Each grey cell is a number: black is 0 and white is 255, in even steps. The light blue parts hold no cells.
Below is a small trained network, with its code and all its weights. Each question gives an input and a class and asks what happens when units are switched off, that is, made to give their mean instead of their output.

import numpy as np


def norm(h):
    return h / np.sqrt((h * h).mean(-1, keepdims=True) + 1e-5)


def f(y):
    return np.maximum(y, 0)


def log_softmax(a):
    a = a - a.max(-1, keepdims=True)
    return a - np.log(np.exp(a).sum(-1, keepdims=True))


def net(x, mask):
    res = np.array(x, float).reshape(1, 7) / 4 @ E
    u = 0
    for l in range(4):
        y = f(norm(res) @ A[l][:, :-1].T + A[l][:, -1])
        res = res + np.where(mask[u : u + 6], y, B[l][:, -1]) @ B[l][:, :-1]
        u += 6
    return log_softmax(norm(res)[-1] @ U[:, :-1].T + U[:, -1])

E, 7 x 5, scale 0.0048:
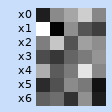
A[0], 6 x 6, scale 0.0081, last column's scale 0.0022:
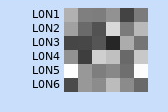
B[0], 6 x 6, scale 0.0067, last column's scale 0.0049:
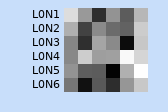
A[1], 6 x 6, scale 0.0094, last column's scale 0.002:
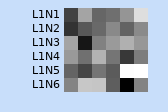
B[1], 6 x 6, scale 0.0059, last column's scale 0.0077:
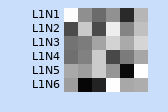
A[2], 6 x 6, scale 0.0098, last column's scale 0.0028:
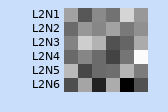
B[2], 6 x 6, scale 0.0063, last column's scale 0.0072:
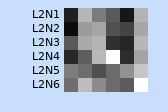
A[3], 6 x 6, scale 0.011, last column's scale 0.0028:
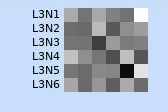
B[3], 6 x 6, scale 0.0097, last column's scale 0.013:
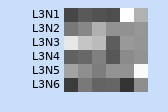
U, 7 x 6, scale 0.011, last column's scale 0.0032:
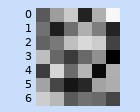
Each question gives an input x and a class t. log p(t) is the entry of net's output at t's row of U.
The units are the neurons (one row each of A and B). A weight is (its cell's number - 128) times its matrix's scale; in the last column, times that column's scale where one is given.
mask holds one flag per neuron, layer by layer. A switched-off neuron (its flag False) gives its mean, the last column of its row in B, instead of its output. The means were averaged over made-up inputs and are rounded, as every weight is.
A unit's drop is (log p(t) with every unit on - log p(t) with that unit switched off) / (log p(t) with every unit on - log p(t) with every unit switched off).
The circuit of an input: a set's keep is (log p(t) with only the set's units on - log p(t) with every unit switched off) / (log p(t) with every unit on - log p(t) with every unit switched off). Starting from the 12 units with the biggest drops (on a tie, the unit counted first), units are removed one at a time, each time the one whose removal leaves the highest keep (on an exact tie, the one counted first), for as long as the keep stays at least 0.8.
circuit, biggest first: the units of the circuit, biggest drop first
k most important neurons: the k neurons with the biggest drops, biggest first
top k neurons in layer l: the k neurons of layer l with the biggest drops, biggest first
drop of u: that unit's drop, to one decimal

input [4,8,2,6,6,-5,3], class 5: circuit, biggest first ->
L0N5; L3N1
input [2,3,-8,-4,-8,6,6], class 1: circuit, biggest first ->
L1N6
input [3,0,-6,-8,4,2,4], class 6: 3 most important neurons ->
L0N1; L2N1; L0N3
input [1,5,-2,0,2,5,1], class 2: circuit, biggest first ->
L0N4; L1N3
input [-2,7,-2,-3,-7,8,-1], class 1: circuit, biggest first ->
L1N6; L3N3
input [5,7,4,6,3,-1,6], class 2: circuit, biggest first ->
L1N3; L0N4
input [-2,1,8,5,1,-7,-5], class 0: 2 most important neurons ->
L1N6; L1N5
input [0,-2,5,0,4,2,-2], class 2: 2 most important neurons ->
L0N2; L1N3
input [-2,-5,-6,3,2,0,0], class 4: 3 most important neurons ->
L1N2; L0N5; L0N2
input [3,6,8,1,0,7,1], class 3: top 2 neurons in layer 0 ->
L0N1; L0N2
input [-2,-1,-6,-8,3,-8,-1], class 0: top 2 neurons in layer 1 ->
L1N6; L1N1
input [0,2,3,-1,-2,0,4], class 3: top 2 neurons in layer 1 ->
L1N2; L1N5
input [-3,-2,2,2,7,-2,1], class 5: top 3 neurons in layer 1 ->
L1N2; L1N5; L1N6
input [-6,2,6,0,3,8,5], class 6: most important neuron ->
L3N3
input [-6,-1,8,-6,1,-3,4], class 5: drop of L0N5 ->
0.3
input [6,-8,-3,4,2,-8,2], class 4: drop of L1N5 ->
0.2
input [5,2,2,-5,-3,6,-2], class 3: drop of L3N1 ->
-0.1
